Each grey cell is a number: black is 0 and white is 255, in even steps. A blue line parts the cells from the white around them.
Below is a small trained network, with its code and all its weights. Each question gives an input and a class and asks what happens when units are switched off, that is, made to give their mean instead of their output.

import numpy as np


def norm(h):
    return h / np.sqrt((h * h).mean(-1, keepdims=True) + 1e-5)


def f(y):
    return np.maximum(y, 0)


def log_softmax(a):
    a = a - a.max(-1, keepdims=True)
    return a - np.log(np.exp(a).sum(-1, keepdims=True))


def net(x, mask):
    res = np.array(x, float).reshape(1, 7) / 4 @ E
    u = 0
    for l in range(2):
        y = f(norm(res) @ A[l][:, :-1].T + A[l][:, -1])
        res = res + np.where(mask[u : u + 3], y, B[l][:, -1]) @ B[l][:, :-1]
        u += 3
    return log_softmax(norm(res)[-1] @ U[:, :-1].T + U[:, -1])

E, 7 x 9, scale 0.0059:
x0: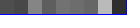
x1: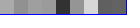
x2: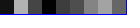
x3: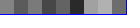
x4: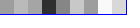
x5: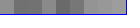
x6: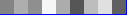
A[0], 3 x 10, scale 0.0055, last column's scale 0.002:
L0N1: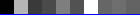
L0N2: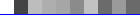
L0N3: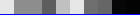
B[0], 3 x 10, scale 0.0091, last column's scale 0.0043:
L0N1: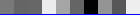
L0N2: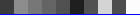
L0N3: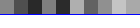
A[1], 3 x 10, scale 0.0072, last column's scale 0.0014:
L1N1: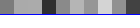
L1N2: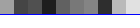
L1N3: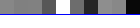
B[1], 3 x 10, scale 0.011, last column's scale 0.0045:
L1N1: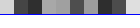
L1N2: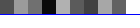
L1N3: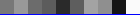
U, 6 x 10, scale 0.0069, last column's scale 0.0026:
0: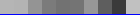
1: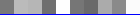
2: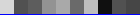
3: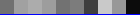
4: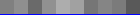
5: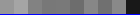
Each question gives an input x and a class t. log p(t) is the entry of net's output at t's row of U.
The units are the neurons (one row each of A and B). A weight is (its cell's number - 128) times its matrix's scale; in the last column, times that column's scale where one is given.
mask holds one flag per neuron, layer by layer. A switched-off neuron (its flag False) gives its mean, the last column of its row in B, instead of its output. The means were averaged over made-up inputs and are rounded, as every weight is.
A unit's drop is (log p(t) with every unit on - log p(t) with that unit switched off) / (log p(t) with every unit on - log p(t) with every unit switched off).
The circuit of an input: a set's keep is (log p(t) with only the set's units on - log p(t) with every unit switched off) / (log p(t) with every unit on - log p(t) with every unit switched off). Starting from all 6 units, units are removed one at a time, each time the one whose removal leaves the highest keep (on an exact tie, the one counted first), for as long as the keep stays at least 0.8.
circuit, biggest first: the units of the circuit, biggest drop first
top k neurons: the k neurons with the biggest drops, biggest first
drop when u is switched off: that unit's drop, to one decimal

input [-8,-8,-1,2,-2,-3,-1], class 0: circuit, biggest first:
(L1N3)
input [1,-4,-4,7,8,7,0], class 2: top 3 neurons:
(L1N1; L0N1; L1N2)
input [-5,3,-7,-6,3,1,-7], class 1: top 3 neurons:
(L1N2; L0N1; L1N3)
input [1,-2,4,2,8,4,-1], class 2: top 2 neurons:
(L1N1; L0N2)
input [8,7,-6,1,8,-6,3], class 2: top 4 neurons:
(L1N1; L0N1; L1N2; L1N3)
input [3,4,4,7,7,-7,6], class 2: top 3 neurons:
(L1N1; L0N2; L1N2)
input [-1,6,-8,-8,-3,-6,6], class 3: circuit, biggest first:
(L0N2; L1N1)
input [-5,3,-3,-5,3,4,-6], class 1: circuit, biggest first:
(L1N2; L1N3)
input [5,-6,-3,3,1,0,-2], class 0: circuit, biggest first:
(L1N3; L0N2)
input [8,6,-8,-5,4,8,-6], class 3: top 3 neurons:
(L0N3; L0N2; L1N3)
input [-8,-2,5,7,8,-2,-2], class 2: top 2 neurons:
(L1N1; L0N2)
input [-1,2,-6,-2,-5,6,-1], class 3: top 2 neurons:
(L0N2; L1N1)
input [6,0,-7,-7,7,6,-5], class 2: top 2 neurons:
(L1N1; L0N1)
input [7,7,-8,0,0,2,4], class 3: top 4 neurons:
(L0N2; L1N1; L1N3; L0N3)
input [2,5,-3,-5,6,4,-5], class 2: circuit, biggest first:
(L1N1)
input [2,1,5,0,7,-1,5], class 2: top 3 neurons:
(L1N1; L0N2; L1N2)
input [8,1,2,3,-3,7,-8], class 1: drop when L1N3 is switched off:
0.2
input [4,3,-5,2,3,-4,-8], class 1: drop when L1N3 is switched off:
0.2
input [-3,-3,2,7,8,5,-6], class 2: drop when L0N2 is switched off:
0.1
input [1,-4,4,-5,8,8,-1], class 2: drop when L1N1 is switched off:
0.9
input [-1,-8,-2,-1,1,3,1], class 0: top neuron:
(L1N3)
